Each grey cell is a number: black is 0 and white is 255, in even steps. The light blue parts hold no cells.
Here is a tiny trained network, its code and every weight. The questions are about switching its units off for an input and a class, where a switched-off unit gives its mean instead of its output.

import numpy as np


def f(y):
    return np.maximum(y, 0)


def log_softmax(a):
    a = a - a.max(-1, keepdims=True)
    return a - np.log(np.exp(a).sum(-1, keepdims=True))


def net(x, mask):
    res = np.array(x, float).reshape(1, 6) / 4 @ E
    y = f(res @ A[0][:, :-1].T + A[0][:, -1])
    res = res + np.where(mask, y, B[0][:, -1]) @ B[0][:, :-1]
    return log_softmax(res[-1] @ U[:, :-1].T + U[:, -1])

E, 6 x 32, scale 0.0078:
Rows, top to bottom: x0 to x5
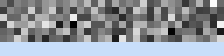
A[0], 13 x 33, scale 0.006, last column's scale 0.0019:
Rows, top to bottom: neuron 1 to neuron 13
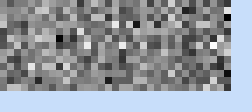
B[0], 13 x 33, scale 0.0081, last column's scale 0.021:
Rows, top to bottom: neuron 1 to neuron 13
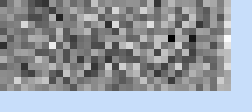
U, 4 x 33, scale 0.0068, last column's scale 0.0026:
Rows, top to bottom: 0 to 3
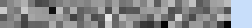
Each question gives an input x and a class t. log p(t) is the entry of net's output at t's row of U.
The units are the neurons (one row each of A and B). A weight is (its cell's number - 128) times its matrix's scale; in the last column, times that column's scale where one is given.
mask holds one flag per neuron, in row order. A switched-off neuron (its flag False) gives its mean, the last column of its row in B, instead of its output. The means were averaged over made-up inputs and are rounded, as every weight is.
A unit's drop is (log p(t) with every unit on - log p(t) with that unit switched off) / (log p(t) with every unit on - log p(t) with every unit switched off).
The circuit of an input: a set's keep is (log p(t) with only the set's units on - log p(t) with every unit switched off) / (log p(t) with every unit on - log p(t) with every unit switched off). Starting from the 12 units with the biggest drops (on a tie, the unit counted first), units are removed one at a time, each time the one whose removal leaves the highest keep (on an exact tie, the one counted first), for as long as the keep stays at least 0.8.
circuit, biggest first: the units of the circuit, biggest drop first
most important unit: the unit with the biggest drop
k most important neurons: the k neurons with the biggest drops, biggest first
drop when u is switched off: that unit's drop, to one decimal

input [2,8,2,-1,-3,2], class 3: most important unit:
neuron 4
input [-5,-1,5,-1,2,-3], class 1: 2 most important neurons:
(neuron 7; neuron 9)
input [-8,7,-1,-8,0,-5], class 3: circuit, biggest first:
(neuron 6; neuron 4)
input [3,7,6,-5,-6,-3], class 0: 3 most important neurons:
(neuron 1; neuron 7; neuron 10)
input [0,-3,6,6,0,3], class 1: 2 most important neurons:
(neuron 7; neuron 10)
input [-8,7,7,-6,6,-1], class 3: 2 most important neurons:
(neuron 6; neuron 4)
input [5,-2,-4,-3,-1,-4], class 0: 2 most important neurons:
(neuron 6; neuron 4)
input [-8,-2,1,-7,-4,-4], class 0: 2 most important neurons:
(neuron 6; neuron 3)
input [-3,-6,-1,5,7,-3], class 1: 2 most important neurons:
(neuron 7; neuron 2)
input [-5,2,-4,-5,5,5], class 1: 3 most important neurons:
(neuron 7; neuron 10; neuron 1)
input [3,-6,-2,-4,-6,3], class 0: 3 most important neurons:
(neuron 4; neuron 6; neuron 10)
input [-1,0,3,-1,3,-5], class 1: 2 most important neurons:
(neuron 9; neuron 7)
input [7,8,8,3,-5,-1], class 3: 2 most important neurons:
(neuron 3; neuron 4)
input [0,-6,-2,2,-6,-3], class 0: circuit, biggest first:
(neuron 4)
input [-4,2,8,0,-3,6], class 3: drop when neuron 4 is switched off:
0.4
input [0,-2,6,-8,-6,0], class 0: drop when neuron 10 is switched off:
0.0
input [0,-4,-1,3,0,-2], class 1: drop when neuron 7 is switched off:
0.1
